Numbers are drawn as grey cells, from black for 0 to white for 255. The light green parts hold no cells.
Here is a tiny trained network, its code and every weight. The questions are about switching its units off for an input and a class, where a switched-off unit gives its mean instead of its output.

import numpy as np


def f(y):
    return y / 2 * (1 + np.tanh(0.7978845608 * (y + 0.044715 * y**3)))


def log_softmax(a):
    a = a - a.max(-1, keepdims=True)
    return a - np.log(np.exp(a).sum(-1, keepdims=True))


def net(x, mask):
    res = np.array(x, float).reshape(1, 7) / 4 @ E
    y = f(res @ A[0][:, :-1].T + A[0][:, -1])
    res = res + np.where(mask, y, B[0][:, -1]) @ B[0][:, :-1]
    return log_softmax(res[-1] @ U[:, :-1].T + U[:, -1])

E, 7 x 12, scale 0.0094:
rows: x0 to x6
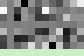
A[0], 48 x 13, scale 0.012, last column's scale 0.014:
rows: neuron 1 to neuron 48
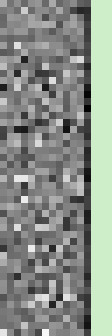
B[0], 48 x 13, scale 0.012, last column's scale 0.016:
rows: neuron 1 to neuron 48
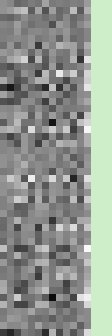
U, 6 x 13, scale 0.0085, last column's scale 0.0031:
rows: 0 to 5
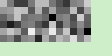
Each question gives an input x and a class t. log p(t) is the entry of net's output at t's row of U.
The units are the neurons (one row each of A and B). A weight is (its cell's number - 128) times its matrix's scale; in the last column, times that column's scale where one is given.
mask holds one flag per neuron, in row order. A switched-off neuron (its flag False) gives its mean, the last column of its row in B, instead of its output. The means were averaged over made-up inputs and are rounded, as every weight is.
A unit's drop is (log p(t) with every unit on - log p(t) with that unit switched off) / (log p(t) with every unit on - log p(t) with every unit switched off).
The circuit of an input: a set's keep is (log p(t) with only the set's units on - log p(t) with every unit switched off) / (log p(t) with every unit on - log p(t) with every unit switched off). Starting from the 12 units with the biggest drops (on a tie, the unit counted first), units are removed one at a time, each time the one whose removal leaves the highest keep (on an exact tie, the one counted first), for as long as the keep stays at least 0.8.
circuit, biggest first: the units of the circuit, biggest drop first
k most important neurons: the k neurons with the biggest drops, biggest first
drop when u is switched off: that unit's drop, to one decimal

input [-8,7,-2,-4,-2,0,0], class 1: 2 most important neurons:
neuron 29; neuron 2
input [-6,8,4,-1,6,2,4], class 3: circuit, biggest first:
neuron 48
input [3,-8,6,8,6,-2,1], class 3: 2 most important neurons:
neuron 13; neuron 43
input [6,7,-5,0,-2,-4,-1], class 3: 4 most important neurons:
neuron 48; neuron 15; neuron 10; neuron 29
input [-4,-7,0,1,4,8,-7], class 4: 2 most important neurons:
neuron 19; neuron 36
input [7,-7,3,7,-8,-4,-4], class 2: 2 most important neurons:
neuron 43; neuron 29
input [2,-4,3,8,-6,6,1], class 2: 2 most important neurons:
neuron 43; neuron 26
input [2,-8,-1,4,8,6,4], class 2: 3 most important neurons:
neuron 18; neuron 32; neuron 48
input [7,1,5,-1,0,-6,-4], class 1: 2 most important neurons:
neuron 9; neuron 19
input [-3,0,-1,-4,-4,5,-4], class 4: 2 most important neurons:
neuron 19; neuron 36
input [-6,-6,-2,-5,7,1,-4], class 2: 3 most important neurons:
neuron 18; neuron 32; neuron 9
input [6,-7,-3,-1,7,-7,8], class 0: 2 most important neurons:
neuron 36; neuron 44
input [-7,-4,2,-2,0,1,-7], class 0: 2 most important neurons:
neuron 42; neuron 12
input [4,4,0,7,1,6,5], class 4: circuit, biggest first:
neuron 19
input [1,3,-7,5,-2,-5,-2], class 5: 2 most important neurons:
neuron 33; neuron 19
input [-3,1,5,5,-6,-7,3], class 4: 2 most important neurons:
neuron 26; neuron 18
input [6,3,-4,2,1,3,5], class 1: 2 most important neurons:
neuron 9; neuron 17
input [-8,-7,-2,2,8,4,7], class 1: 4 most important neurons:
neuron 29; neuron 2; neuron 43; neuron 8
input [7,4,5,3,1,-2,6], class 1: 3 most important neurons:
neuron 9; neuron 17; neuron 27
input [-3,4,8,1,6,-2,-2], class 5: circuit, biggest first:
neuron 11
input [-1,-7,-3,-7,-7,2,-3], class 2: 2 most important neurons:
neuron 43; neuron 48
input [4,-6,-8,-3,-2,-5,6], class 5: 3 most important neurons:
neuron 33; neuron 7; neuron 21
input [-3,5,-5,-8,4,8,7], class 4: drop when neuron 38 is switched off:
0.1
